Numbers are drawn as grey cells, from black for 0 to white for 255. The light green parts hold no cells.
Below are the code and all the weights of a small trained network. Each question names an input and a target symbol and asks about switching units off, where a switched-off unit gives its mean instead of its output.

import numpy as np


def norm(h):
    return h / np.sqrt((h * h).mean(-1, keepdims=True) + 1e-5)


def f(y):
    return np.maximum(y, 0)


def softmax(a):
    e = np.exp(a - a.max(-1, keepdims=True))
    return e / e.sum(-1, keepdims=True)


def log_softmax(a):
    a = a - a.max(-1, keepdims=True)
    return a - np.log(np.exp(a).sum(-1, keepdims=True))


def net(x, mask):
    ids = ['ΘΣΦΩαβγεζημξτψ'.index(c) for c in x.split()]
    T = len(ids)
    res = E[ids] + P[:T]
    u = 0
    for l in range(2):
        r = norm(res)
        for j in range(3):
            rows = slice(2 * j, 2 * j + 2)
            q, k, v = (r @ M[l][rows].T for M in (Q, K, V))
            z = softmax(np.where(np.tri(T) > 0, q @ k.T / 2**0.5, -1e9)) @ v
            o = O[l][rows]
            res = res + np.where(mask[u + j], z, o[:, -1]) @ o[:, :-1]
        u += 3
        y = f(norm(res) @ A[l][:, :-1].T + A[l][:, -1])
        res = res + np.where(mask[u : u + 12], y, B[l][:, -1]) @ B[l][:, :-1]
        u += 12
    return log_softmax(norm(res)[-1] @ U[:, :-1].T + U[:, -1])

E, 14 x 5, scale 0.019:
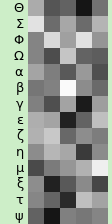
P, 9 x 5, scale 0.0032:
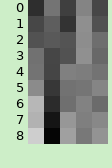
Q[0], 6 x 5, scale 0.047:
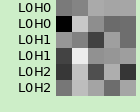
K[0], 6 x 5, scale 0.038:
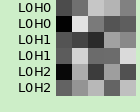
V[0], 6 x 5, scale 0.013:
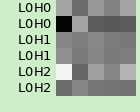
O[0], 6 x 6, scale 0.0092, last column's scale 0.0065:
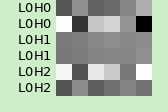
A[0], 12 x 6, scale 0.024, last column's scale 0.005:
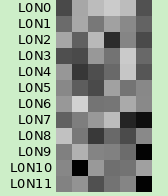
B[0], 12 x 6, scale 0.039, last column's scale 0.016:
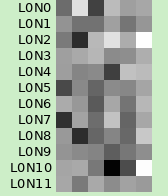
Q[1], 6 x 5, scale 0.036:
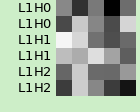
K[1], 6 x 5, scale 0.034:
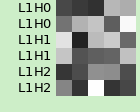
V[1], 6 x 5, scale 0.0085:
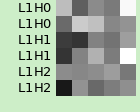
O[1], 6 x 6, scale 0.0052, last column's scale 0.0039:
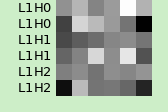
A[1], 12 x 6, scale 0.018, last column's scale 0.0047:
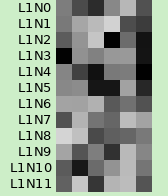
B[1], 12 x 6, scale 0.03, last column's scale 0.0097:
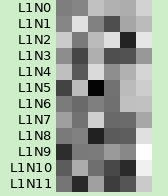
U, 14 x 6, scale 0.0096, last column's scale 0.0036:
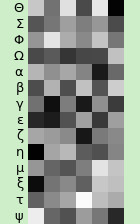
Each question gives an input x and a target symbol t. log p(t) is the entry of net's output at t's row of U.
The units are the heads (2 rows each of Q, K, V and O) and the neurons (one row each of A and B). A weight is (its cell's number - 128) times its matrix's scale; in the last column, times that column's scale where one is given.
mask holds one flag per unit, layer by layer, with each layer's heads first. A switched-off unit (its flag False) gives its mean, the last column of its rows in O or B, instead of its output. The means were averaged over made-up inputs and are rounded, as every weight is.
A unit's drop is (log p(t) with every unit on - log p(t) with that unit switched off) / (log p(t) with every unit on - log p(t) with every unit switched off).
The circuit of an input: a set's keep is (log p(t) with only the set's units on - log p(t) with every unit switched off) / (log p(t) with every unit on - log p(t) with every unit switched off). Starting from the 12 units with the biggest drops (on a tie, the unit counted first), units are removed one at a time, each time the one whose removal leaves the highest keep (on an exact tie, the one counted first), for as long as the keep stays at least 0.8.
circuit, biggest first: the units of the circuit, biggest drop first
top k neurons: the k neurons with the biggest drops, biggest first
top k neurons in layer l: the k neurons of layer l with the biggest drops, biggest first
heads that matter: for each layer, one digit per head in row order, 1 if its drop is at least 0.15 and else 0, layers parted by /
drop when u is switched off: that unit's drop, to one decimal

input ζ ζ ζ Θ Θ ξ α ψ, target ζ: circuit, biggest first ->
(L0N10)
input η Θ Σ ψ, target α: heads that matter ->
101 / 000
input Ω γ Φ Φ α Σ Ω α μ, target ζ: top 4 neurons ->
(L0N0; L0N2; L1N11; L1N8)
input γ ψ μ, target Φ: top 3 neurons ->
(L0N3; L0N0; L0N10)
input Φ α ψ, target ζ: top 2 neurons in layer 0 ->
(L0N10; L0N3)
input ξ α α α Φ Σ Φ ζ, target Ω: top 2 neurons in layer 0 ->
(L0N2; L0N8)
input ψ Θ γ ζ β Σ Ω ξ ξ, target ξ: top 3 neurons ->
(L0N10; L0N2; L0N7)
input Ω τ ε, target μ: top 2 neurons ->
(L0N2; L0N10)
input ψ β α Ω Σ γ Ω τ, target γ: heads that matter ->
100 / 000
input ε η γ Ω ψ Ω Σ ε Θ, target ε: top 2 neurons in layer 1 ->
(L1N10; L1N4)
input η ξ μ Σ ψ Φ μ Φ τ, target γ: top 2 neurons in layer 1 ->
(L1N11; L1N4)
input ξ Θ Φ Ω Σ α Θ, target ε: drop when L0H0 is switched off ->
0.4
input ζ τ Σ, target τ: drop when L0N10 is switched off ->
0.4
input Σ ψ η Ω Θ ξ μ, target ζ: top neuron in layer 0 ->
(L0N0)
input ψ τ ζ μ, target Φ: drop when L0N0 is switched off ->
0.2
